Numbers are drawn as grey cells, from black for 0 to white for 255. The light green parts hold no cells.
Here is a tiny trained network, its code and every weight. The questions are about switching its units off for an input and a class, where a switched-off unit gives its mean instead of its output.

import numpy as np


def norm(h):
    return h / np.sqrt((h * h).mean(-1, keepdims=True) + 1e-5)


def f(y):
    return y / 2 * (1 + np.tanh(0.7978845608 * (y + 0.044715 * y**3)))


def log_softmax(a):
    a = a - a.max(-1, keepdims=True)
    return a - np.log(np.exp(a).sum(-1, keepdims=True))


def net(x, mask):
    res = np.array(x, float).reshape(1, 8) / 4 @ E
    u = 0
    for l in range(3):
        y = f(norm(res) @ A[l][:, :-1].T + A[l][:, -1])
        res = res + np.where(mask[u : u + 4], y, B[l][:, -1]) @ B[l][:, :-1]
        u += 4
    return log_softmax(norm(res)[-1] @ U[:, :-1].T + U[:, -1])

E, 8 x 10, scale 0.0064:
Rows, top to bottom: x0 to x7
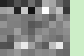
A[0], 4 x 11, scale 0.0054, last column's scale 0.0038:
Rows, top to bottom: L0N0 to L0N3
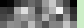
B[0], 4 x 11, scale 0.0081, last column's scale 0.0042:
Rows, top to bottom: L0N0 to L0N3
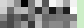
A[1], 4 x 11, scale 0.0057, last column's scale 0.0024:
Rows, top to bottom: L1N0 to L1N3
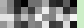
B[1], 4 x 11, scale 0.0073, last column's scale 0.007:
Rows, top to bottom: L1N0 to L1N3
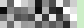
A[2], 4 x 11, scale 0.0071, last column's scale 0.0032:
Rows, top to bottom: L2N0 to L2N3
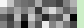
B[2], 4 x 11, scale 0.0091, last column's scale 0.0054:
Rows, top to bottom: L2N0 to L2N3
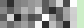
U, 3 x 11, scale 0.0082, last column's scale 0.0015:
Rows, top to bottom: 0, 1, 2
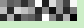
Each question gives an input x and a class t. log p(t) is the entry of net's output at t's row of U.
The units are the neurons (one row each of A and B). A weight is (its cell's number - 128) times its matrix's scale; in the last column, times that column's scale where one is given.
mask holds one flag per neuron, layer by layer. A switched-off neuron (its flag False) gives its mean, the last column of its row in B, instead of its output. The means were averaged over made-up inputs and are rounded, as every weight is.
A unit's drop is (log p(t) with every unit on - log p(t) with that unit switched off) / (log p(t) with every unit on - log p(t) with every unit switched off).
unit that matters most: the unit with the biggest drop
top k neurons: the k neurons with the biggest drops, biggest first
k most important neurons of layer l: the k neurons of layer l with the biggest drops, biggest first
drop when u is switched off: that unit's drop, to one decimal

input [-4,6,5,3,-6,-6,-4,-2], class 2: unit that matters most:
L1N1
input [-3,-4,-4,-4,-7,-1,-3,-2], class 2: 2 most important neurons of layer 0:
(L0N0, L0N1)
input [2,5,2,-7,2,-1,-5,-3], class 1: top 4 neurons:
(L1N0, L1N3, L2N2, L0N3)
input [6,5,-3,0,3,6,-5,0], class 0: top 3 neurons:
(L0N0, L2N3, L0N1)
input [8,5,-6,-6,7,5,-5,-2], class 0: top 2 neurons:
(L0N0, L2N3)
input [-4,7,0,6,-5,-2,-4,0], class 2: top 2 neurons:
(L1N1, L0N0)
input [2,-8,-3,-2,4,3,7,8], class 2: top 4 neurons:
(L2N2, L1N0, L1N3, L2N0)
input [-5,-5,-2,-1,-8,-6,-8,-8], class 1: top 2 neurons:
(L0N0, L1N0)
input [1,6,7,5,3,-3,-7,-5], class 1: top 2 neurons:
(L1N0, L1N3)
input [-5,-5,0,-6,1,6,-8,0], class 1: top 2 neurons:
(L0N0, L1N0)
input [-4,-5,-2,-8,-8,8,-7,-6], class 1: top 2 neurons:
(L0N0, L1N1)
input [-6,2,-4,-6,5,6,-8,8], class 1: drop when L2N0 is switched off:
-0.1
